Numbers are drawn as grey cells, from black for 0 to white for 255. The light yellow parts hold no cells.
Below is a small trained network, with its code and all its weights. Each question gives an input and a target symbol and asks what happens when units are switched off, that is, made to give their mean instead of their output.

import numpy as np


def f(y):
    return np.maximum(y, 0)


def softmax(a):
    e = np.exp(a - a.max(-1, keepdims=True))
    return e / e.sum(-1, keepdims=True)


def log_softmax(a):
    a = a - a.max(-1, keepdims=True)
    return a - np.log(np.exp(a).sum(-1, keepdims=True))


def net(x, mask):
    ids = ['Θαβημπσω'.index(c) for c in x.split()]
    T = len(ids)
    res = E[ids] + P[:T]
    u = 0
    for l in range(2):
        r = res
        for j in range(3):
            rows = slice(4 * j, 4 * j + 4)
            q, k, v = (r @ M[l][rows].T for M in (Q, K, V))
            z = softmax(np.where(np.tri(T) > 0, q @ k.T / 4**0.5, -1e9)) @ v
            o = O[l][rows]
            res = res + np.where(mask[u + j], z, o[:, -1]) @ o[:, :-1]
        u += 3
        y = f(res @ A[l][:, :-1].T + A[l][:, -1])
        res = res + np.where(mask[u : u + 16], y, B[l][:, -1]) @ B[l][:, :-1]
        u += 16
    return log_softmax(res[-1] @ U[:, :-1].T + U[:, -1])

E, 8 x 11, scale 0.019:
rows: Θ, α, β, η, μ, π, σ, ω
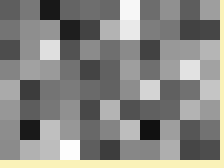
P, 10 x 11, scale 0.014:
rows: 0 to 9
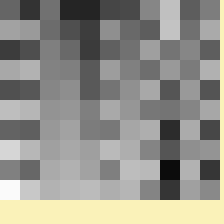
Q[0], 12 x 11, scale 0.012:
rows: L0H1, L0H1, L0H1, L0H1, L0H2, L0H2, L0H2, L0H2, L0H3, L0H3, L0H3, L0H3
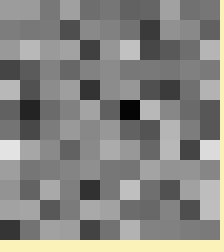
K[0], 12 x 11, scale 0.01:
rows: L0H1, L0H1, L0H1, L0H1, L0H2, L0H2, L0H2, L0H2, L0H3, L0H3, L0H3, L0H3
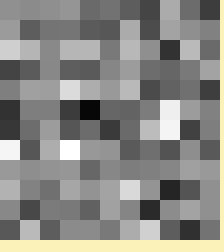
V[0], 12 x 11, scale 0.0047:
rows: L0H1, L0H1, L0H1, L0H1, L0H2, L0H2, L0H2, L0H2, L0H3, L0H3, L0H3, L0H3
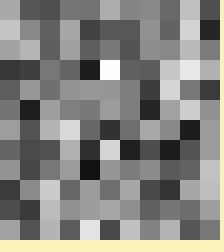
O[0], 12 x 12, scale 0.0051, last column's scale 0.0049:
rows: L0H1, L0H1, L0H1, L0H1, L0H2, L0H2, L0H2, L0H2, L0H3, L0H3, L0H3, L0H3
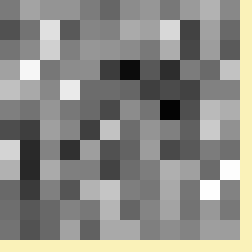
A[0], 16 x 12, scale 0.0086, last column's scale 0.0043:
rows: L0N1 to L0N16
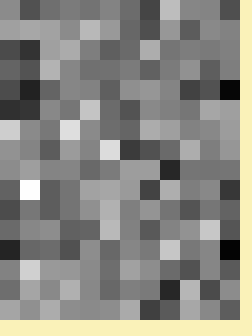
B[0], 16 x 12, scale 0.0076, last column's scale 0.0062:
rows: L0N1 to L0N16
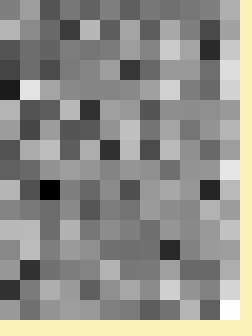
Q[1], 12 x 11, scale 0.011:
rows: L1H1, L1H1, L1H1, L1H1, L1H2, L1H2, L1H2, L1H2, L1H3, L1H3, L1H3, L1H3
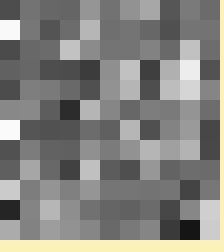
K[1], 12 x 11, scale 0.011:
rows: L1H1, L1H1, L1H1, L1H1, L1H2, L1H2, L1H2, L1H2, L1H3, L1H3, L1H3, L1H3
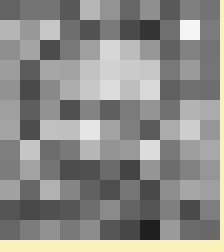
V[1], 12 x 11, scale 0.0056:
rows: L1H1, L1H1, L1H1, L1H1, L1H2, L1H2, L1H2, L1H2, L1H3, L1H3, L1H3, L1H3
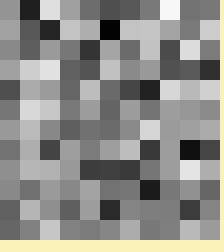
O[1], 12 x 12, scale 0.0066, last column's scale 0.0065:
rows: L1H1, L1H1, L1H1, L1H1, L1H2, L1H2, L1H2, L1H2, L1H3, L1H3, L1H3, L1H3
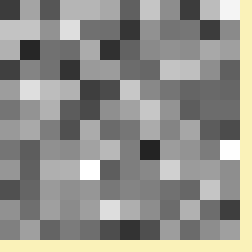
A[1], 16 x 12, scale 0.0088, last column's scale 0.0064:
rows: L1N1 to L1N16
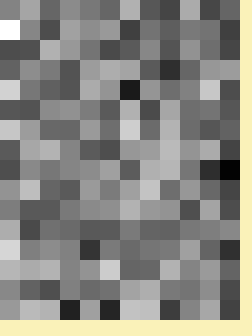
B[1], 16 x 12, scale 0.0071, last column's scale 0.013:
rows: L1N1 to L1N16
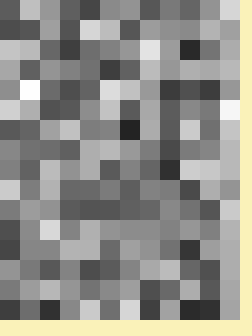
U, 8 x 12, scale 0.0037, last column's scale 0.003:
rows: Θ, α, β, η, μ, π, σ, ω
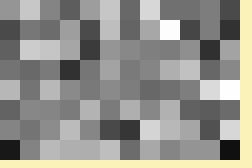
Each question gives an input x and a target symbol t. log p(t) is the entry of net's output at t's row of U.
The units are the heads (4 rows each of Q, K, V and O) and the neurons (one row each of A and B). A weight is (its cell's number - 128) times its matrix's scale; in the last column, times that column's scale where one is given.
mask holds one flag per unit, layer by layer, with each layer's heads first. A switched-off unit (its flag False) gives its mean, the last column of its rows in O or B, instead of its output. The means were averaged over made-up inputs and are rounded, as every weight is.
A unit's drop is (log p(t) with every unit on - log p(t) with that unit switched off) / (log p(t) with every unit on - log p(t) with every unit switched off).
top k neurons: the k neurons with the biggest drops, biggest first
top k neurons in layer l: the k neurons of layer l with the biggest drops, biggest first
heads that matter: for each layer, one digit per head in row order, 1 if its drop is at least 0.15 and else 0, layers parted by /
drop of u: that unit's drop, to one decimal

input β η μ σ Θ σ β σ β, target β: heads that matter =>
000 / 101
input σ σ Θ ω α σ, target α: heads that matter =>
100 / 100
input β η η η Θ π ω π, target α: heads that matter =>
110 / 100
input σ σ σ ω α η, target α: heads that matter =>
010 / 100
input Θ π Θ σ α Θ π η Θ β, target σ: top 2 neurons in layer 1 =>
[L1N7 L1N14]
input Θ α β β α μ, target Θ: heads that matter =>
110 / 110
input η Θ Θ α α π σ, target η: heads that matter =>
000 / 100
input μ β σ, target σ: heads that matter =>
000 / 100
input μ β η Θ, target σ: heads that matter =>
010 / 011
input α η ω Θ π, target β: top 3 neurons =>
[L0N4 L1N1 L0N8]
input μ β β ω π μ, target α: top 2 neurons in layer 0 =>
[L0N7 L0N3]
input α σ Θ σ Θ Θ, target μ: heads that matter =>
010 / 000
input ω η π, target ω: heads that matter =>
001 / 100
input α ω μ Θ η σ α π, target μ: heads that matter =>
010 / 011
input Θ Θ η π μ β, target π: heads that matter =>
010 / 010
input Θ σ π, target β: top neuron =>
[L1N1]
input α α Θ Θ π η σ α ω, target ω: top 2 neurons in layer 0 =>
[L0N5 L0N3]
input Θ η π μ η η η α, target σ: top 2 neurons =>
[L1N7 L0N10]
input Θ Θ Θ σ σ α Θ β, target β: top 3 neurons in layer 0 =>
[L0N2 L0N16 L0N12]
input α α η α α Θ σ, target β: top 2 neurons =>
[L1N1 L0N15]
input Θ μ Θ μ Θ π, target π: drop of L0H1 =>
0.1
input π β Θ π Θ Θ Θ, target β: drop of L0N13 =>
0.0
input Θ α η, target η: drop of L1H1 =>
0.6
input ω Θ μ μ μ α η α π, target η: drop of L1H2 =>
0.2
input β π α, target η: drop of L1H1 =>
0.7
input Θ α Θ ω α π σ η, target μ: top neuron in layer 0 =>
[L0N16]
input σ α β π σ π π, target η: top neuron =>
[L0N15]
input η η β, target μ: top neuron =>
[L0N6]
